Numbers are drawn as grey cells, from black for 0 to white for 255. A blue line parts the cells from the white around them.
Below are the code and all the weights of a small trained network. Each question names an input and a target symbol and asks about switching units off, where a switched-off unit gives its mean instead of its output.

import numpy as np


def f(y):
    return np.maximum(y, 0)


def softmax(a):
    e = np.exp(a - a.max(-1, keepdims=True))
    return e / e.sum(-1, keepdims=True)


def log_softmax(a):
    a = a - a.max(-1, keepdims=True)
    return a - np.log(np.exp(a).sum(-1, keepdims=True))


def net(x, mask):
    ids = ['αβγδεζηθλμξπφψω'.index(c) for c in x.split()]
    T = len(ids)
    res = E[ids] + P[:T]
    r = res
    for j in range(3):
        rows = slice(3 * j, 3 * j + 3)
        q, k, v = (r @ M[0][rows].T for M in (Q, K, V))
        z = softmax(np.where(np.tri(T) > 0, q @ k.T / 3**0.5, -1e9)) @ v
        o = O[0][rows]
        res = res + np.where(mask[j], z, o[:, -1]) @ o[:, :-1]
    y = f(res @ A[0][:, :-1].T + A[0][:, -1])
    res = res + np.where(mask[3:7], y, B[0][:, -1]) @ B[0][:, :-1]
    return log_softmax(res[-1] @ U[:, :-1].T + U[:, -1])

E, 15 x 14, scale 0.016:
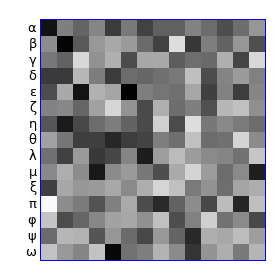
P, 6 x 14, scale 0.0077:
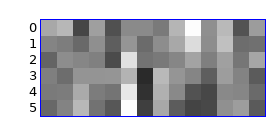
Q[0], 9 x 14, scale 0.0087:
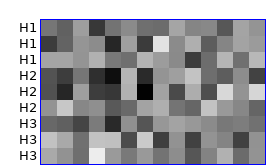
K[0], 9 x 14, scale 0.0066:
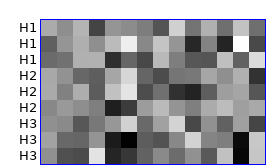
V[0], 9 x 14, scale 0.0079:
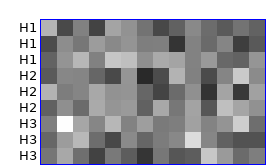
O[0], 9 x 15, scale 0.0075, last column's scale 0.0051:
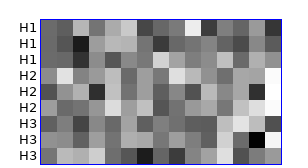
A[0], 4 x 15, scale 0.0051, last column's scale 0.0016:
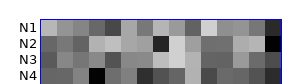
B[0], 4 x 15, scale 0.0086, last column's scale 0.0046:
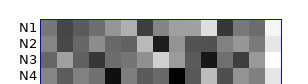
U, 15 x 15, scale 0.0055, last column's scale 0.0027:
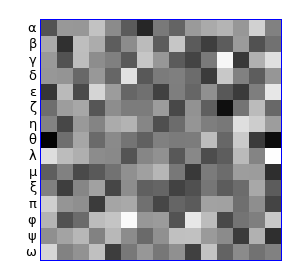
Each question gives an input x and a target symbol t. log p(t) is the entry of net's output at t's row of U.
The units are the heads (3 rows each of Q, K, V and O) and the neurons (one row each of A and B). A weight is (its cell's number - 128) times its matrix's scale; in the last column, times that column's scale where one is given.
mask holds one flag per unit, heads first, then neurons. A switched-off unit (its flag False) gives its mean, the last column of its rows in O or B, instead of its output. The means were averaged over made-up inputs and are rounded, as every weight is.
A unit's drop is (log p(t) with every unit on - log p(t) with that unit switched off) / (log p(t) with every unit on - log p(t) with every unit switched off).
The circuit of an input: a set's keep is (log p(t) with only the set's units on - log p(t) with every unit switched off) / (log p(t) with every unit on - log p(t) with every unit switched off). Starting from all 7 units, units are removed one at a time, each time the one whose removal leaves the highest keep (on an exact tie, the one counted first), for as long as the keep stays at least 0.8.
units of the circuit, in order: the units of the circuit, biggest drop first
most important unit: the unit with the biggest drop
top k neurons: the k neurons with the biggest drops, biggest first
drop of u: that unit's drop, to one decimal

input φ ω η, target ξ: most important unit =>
H2
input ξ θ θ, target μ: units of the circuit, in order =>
(H1, H3)
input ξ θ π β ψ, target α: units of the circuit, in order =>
(H3, H2)
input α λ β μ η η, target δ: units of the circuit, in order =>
(H3, H2)
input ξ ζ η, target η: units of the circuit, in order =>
(H2, H3)
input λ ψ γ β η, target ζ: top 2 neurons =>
(N3, N4)
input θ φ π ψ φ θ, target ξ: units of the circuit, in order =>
(H2, N4)
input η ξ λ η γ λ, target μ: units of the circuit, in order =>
(H1, H3)
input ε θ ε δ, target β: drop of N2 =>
0.4
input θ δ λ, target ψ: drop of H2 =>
0.5
